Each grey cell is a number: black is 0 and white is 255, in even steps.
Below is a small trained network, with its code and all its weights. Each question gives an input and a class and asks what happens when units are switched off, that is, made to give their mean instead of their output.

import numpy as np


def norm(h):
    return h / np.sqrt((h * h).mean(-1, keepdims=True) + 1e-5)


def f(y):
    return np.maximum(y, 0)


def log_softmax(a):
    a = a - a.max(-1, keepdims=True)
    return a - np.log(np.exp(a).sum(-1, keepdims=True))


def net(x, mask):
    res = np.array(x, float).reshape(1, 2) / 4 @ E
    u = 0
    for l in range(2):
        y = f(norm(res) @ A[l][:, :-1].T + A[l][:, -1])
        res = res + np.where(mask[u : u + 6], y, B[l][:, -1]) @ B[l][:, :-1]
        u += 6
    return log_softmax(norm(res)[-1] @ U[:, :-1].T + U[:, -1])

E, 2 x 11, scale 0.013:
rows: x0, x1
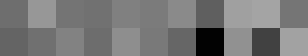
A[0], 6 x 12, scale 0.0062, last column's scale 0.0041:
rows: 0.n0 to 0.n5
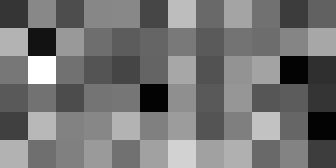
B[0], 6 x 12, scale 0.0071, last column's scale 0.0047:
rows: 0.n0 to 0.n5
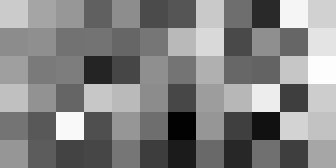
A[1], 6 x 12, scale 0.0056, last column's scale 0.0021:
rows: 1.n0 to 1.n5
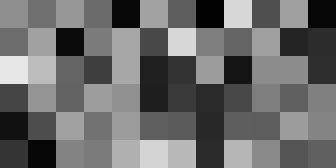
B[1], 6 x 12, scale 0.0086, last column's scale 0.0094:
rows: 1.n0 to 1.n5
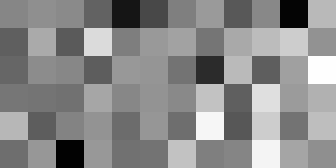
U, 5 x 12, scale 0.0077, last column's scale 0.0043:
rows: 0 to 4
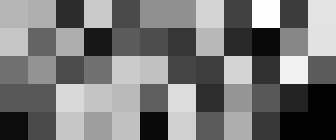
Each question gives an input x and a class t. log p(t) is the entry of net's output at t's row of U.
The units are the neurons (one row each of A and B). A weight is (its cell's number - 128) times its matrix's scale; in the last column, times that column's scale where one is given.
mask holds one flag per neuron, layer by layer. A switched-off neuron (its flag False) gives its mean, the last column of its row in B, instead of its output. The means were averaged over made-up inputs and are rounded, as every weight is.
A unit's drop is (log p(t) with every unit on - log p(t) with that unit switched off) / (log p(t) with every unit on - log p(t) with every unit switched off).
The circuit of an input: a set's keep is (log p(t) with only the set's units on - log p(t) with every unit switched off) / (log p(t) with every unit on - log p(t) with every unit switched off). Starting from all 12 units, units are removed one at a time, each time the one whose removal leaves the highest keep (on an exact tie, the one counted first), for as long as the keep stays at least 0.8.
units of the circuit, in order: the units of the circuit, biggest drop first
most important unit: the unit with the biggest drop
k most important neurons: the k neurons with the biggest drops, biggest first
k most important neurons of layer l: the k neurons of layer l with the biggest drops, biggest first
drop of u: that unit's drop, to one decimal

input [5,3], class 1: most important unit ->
1.n0
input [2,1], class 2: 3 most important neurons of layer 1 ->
(1.n2, 1.n0, 1.n4)
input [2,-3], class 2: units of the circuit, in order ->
(1.n0, 1.n4, 1.n2)
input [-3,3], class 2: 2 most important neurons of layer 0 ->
(0.n1, 0.n4)
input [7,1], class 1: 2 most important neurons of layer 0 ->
(0.n4, 0.n2)
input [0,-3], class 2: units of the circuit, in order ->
(1.n0, 1.n4, 1.n2)
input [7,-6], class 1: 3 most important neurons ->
(0.n2, 0.n3, 1.n3)
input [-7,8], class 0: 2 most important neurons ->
(0.n0, 0.n2)
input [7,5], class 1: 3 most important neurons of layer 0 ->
(0.n0, 0.n4, 0.n2)
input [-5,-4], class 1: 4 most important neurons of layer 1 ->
(1.n3, 1.n4, 1.n5, 1.n2)
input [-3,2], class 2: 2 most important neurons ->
(0.n1, 1.n0)
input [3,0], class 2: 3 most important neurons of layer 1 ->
(1.n2, 1.n0, 1.n4)
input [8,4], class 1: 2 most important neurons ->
(0.n0, 1.n0)
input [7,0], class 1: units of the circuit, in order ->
(0.n4)
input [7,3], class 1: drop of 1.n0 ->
0.2
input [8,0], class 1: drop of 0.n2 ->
0.1
